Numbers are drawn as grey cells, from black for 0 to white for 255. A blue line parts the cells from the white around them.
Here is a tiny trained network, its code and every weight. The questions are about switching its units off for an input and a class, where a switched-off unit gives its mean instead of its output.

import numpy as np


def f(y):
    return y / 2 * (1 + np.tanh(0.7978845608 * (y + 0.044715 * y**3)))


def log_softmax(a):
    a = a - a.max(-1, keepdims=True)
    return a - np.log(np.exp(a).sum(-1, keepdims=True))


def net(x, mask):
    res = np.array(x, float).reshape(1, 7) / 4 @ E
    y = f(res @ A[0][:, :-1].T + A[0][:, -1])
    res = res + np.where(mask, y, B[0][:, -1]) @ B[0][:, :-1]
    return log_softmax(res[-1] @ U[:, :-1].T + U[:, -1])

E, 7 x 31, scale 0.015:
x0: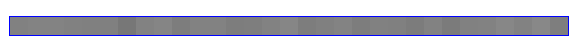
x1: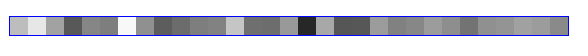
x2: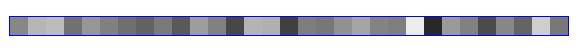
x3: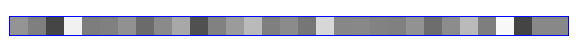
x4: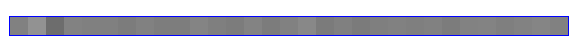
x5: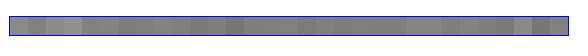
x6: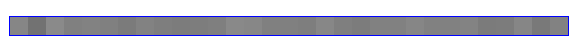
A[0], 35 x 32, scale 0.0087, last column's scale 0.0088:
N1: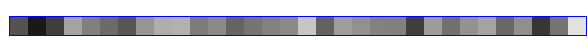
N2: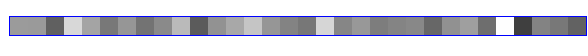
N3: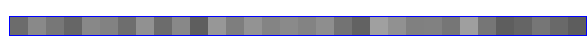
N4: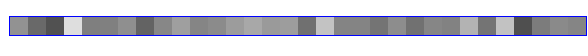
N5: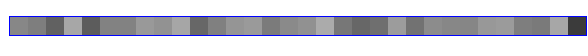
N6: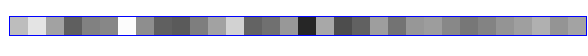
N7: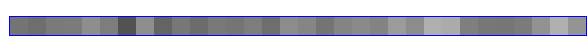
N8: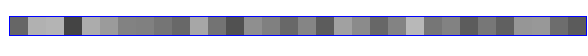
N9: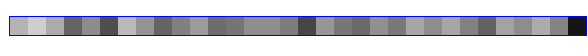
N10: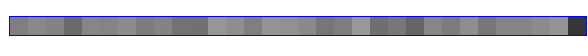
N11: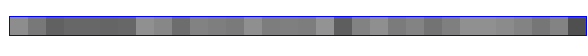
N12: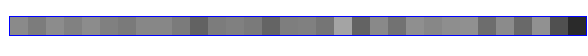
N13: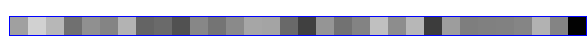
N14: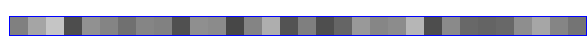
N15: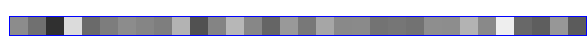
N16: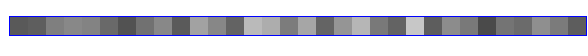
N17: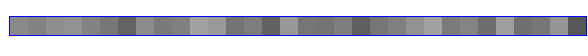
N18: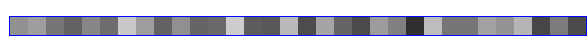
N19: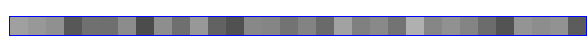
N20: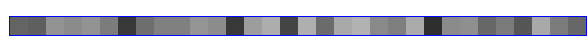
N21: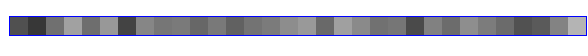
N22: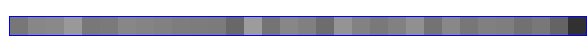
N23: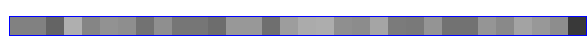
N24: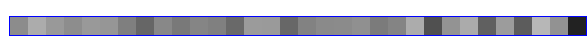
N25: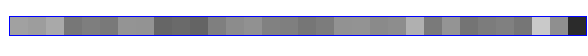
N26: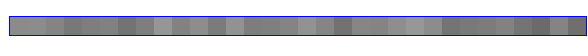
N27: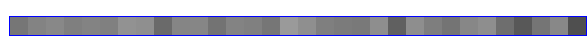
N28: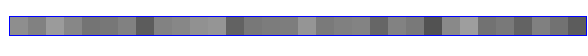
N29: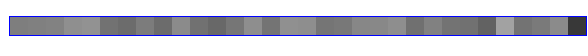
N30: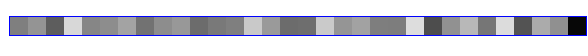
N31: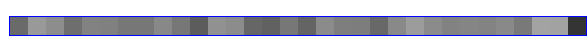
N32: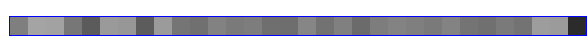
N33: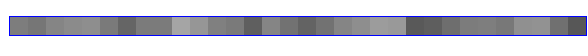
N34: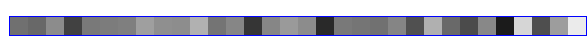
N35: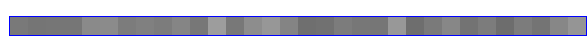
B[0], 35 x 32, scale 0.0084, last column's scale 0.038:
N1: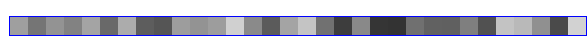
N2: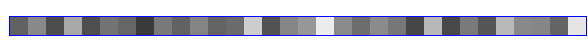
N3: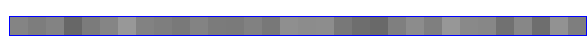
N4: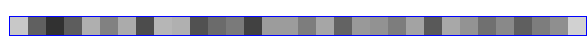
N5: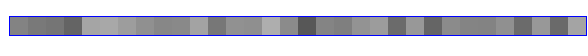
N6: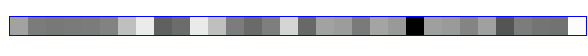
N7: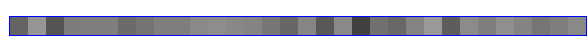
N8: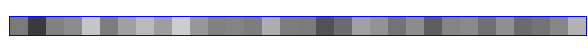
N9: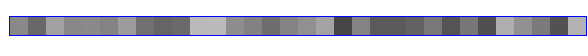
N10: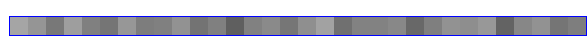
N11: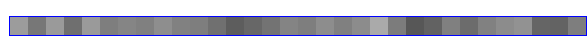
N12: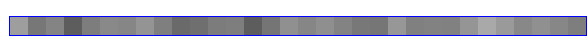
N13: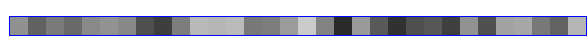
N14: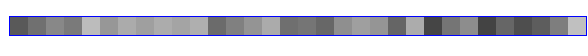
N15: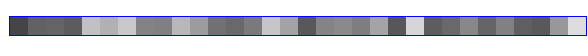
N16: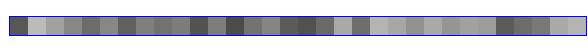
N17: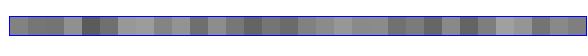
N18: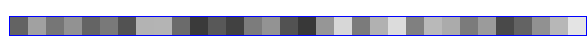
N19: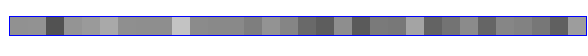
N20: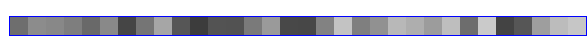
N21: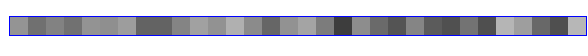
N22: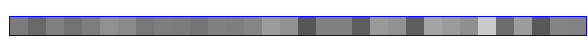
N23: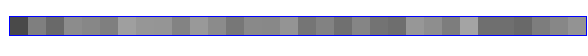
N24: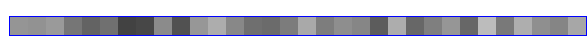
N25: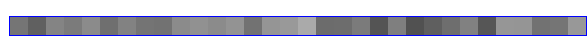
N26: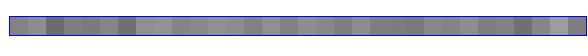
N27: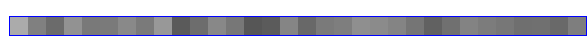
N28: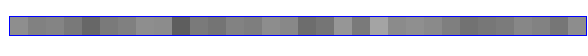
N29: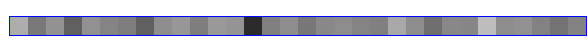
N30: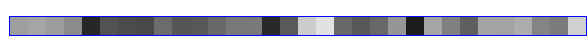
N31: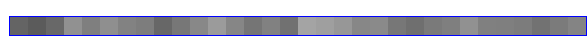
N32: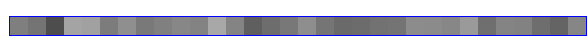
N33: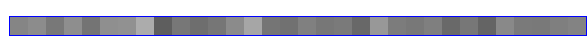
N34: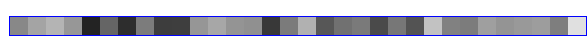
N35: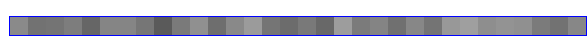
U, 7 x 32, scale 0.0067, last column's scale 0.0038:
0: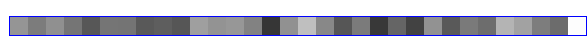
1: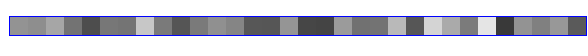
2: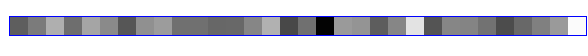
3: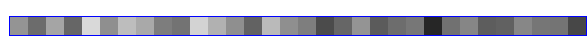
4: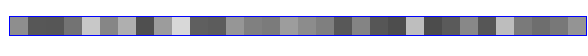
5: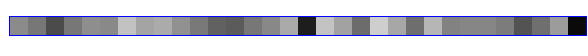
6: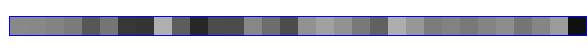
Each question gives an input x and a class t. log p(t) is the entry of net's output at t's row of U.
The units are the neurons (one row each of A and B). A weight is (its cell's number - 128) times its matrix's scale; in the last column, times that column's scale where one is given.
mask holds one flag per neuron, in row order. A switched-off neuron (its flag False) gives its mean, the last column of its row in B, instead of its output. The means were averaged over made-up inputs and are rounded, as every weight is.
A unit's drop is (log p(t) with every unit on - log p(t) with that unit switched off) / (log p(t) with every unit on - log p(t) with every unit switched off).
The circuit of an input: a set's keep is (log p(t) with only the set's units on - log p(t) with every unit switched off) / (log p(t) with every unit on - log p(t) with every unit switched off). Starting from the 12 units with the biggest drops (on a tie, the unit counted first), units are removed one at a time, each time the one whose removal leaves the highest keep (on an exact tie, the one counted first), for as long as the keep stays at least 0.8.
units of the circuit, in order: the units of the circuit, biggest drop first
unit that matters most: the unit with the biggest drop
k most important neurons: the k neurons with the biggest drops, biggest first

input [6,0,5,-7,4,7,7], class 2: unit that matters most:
N6
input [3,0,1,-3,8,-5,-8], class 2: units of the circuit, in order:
N6, N2
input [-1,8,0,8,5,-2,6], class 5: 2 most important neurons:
N15, N18
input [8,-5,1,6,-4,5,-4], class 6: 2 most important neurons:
N30, N20
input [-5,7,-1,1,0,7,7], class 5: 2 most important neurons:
N34, N18
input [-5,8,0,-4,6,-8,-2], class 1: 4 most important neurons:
N18, N6, N15, N1
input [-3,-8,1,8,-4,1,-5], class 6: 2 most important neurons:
N30, N20
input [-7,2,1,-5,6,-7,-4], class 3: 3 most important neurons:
N30, N2, N18
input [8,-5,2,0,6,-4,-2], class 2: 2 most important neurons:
N2, N30
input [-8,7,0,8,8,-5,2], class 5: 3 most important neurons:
N15, N34, N18
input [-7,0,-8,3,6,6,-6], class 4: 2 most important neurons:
N1, N6
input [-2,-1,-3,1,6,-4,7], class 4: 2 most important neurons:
N6, N30
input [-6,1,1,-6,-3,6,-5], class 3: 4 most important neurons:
N18, N30, N2, N20
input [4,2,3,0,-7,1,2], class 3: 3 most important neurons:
N34, N2, N30
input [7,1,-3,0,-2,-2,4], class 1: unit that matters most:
N2
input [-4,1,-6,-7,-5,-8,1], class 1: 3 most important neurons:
N18, N2, N13
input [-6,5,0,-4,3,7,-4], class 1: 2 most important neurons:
N15, N1
